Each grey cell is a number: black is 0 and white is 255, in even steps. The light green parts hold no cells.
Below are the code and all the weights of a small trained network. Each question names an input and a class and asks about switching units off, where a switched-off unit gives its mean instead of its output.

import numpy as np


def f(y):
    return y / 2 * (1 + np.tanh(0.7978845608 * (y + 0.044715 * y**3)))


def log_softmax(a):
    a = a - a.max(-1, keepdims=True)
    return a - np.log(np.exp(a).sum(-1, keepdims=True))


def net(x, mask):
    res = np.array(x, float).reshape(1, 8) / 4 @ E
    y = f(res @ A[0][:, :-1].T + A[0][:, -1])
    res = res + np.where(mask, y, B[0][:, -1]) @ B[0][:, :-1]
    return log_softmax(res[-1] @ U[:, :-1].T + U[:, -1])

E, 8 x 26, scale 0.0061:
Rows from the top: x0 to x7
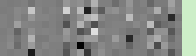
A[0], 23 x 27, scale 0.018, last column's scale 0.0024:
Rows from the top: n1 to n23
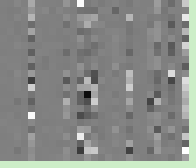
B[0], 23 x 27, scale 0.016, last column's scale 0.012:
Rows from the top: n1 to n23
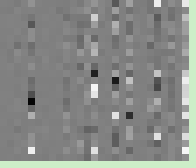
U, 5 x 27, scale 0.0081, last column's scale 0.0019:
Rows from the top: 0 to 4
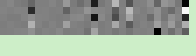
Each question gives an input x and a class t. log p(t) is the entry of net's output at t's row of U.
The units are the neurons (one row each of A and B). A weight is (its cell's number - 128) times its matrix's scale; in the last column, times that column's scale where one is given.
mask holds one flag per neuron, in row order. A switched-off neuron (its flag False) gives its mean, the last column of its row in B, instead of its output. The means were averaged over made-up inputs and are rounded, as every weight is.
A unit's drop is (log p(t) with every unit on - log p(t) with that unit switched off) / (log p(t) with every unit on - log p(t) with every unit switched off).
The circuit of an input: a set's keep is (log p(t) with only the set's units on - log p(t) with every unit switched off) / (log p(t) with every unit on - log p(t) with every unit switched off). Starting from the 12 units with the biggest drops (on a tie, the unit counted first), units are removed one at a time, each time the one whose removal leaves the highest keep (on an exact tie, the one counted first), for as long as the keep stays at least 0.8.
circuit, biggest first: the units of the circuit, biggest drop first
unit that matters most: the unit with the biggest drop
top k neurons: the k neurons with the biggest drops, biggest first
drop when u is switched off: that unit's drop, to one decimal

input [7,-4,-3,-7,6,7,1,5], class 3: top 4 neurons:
[n22; n12; n13; n3]
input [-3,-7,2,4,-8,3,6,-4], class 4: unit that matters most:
n15
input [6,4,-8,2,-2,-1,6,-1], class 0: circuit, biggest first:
[n22; n11; n1]
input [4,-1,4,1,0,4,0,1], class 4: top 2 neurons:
[n15; n11]
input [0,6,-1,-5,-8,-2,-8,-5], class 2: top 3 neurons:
[n11; n14; n15]
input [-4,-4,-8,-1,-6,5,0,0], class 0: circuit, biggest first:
[n1; n20; n22; n13]
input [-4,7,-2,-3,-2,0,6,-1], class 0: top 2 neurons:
[n22; n1]
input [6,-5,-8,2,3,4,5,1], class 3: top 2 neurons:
[n12; n13]
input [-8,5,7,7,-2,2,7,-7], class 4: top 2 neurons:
[n13; n3]
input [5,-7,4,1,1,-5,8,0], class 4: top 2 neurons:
[n15; n1]
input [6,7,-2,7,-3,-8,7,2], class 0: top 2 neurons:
[n11; n22]
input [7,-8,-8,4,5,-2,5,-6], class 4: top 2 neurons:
[n1; n20]
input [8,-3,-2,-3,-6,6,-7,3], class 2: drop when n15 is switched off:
0.2
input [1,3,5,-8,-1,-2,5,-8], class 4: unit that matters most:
n13
